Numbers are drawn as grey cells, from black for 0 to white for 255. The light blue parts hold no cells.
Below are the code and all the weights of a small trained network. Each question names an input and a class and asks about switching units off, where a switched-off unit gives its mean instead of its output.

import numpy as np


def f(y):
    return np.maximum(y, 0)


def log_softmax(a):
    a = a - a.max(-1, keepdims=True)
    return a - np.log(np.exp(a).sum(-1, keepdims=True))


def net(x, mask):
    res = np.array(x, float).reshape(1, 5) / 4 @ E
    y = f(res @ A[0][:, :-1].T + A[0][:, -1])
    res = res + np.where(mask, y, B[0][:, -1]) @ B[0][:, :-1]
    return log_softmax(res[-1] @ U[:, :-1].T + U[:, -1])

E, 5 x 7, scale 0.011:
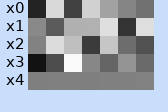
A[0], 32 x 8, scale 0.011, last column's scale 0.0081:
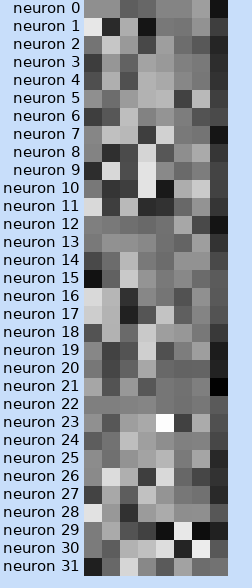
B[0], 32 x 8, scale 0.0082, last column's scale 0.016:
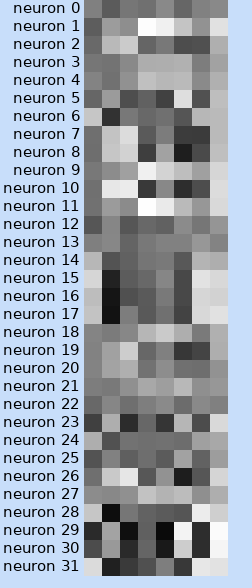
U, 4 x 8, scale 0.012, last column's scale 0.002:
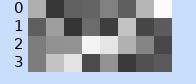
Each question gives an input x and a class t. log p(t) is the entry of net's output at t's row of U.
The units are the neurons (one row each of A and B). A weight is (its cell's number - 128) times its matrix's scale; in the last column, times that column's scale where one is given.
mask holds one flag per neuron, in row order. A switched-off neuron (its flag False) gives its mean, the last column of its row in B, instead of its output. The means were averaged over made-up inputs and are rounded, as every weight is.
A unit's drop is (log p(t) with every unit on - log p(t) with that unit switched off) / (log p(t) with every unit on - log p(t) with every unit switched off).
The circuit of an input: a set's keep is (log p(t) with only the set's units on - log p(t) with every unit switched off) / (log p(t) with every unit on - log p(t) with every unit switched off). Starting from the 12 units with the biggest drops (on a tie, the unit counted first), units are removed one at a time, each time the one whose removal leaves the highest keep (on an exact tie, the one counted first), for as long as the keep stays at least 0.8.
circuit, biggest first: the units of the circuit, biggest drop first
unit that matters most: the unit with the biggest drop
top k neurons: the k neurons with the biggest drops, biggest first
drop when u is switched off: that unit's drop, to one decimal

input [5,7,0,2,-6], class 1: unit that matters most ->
neuron 30
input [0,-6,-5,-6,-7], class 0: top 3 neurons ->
neuron 16; neuron 28; neuron 30
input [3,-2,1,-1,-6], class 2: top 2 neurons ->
neuron 30; neuron 23
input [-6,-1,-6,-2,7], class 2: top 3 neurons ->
neuron 11; neuron 1; neuron 26
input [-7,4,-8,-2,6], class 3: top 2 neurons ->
neuron 10; neuron 8
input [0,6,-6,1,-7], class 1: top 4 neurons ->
neuron 30; neuron 23; neuron 5; neuron 26
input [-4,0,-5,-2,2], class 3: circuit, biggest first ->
neuron 10; neuron 8
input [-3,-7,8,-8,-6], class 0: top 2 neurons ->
neuron 17; neuron 16
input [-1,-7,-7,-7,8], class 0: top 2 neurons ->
neuron 16; neuron 28
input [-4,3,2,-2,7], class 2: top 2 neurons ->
neuron 29; neuron 1
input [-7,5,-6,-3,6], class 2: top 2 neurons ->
neuron 1; neuron 11
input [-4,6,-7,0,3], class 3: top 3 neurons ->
neuron 10; neuron 8; neuron 29
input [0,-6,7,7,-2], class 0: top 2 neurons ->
neuron 31; neuron 15
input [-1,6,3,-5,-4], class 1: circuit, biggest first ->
neuron 30
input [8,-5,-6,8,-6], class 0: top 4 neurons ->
neuron 31; neuron 15; neuron 1; neuron 11
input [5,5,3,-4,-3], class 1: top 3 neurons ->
neuron 30; neuron 23; neuron 1
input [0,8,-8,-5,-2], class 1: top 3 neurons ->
neuron 30; neuron 23; neuron 5
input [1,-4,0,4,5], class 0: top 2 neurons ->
neuron 30; neuron 31
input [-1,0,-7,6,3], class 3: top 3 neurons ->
neuron 10; neuron 8; neuron 19
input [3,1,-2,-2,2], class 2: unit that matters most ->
neuron 31
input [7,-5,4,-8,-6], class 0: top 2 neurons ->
neuron 17; neuron 16
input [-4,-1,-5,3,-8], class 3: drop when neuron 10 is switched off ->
0.4
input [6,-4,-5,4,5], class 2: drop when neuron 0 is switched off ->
0.0
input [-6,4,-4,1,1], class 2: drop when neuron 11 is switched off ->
0.1
